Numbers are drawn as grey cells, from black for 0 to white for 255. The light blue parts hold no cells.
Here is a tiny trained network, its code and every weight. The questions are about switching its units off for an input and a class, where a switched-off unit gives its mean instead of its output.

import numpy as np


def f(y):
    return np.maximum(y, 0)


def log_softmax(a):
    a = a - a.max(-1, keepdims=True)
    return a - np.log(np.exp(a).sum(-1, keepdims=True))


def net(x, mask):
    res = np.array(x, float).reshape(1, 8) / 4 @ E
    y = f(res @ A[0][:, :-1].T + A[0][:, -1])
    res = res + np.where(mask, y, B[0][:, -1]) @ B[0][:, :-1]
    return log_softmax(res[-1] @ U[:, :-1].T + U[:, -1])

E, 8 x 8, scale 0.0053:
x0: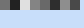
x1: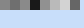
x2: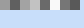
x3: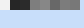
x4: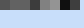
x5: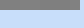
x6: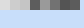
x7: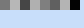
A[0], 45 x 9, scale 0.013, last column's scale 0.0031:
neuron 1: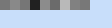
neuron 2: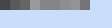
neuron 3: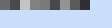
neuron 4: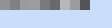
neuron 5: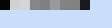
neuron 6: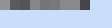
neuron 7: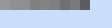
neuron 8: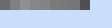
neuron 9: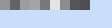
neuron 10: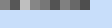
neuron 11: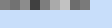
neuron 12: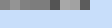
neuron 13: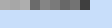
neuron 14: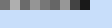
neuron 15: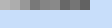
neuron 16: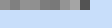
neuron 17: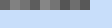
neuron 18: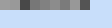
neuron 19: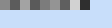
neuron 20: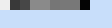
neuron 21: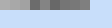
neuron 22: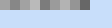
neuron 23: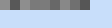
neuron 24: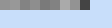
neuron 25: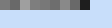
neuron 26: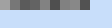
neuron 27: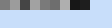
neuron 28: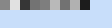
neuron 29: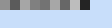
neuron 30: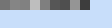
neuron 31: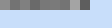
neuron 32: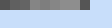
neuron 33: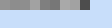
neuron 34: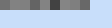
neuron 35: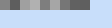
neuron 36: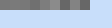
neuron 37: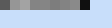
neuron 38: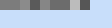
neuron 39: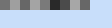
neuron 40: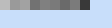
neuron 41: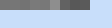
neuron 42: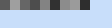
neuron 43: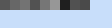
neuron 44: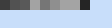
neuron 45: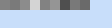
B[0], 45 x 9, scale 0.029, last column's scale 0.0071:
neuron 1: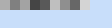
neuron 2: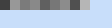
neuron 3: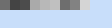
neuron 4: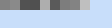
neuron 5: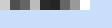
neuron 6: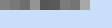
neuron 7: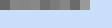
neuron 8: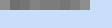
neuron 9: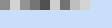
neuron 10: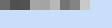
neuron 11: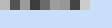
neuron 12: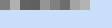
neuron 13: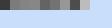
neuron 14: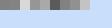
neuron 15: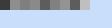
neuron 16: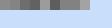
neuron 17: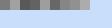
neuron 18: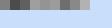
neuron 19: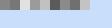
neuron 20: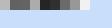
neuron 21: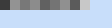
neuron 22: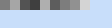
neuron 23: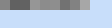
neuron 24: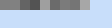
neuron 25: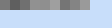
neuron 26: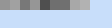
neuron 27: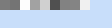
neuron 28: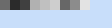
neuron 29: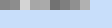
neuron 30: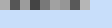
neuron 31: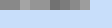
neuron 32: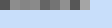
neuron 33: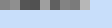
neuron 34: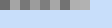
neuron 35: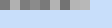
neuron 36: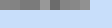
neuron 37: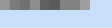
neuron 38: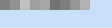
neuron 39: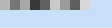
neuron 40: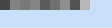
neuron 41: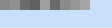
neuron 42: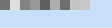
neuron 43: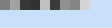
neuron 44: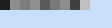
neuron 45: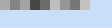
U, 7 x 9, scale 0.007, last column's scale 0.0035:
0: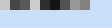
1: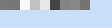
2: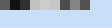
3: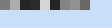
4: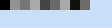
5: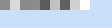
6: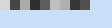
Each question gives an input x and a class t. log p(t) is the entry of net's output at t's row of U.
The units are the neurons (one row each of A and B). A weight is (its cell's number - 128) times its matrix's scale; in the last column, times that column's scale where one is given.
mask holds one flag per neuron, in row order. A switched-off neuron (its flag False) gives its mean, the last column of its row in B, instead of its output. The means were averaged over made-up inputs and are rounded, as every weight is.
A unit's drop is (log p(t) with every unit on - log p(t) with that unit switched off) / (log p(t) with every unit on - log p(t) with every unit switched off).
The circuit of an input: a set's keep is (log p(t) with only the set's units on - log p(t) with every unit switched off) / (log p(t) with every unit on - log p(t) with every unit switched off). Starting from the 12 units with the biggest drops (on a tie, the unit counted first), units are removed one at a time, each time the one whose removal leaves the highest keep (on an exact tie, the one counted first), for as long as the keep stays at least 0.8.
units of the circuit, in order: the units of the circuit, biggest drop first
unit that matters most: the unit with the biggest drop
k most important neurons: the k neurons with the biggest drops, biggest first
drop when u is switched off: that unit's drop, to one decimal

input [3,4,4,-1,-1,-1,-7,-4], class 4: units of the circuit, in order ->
(neuron 44)
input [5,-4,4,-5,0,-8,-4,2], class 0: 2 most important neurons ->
(neuron 5; neuron 28)
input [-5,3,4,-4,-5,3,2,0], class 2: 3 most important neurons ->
(neuron 28; neuron 43; neuron 20)
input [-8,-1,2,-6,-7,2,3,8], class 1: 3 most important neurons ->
(neuron 27; neuron 14; neuron 3)
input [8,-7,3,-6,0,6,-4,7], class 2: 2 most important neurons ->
(neuron 3; neuron 10)
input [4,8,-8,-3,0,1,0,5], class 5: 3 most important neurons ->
(neuron 42; neuron 34; neuron 39)
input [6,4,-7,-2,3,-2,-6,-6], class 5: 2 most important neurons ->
(neuron 42; neuron 27)
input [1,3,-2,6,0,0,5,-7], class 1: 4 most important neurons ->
(neuron 19; neuron 5; neuron 29; neuron 38)
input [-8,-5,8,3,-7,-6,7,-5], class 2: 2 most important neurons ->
(neuron 28; neuron 18)
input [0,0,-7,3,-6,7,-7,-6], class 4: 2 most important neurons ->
(neuron 44; neuron 2)
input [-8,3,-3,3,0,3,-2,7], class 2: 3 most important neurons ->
(neuron 28; neuron 18; neuron 19)
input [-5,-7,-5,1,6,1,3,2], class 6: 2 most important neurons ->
(neuron 39; neuron 30)
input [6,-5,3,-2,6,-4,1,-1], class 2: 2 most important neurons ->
(neuron 3; neuron 10)
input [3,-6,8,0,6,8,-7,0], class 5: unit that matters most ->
neuron 9
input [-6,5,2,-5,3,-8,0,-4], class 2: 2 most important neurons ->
(neuron 28; neuron 20)
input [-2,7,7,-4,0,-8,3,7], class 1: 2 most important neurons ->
(neuron 27; neuron 14)
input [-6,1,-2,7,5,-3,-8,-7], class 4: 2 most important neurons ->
(neuron 44; neuron 5)
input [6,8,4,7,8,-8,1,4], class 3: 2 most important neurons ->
(neuron 43; neuron 5)
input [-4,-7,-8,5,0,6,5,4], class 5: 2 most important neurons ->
(neuron 42; neuron 26)
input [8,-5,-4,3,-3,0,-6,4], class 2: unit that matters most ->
neuron 3
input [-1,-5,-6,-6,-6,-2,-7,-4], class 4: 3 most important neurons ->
(neuron 44; neuron 2; neuron 20)
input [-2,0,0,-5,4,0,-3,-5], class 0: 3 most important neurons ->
(neuron 5; neuron 27; neuron 14)
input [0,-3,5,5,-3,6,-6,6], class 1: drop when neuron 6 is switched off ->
-0.1
